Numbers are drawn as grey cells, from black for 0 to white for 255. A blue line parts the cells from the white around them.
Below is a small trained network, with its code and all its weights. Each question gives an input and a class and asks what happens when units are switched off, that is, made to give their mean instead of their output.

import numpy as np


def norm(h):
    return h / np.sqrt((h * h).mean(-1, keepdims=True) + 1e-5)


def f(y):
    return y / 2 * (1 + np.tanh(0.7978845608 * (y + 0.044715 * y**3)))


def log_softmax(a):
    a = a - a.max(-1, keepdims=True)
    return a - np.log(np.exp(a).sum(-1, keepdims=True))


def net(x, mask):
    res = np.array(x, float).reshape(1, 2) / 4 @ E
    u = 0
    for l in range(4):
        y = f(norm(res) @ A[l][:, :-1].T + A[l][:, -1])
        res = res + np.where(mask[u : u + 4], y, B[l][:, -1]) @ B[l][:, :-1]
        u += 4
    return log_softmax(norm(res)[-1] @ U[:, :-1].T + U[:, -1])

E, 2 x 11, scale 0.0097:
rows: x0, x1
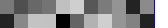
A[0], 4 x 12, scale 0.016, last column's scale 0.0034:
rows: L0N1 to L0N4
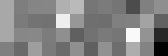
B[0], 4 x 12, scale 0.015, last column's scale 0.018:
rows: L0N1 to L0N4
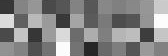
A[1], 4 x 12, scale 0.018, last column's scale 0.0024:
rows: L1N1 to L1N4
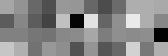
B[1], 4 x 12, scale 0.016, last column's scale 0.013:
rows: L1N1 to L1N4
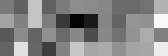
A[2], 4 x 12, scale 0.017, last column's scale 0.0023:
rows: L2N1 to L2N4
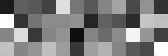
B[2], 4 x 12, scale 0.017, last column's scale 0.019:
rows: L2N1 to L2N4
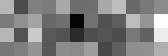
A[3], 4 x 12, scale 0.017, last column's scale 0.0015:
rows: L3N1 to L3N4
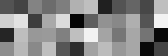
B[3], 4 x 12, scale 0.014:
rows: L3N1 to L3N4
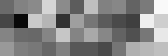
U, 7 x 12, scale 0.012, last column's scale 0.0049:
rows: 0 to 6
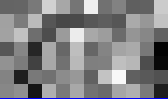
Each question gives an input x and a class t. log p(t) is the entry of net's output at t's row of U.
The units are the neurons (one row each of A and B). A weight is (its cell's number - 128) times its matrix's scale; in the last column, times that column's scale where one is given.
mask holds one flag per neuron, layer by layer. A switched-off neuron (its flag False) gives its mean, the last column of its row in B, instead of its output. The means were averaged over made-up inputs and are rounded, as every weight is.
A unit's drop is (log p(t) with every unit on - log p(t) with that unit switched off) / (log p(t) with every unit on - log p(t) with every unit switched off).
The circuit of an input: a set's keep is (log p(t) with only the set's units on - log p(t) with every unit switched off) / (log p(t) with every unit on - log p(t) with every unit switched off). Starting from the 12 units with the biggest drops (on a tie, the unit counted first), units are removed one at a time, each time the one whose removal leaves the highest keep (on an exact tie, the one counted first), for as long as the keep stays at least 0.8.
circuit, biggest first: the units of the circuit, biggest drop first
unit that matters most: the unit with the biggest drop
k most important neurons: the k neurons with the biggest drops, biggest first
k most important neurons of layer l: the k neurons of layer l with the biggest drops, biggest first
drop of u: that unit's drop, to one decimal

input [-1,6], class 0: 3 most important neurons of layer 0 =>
L0N3; L0N2; L0N1
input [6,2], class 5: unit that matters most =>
L0N2
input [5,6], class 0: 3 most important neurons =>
L0N1; L0N2; L1N2
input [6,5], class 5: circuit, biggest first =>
L0N2; L1N2; L2N2; L2N1
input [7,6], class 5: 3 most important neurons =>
L0N2; L1N2; L2N2
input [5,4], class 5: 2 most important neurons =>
L0N2; L1N2
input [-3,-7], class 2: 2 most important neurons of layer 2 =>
L2N3; L2N2
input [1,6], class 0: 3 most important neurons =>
L0N3; L0N2; L1N2
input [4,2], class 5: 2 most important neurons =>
L0N2; L0N3
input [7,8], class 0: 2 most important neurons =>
L0N1; L0N2
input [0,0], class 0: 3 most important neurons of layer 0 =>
L0N3; L0N1; L0N2
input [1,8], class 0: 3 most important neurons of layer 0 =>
L0N3; L0N2; L0N1
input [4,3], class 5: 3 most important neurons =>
L0N2; L1N2; L0N3
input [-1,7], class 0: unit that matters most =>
L0N3
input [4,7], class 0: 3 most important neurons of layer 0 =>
L0N2; L0N1; L0N3
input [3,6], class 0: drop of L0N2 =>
1.0
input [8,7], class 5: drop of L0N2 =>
1.2
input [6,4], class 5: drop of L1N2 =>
0.7
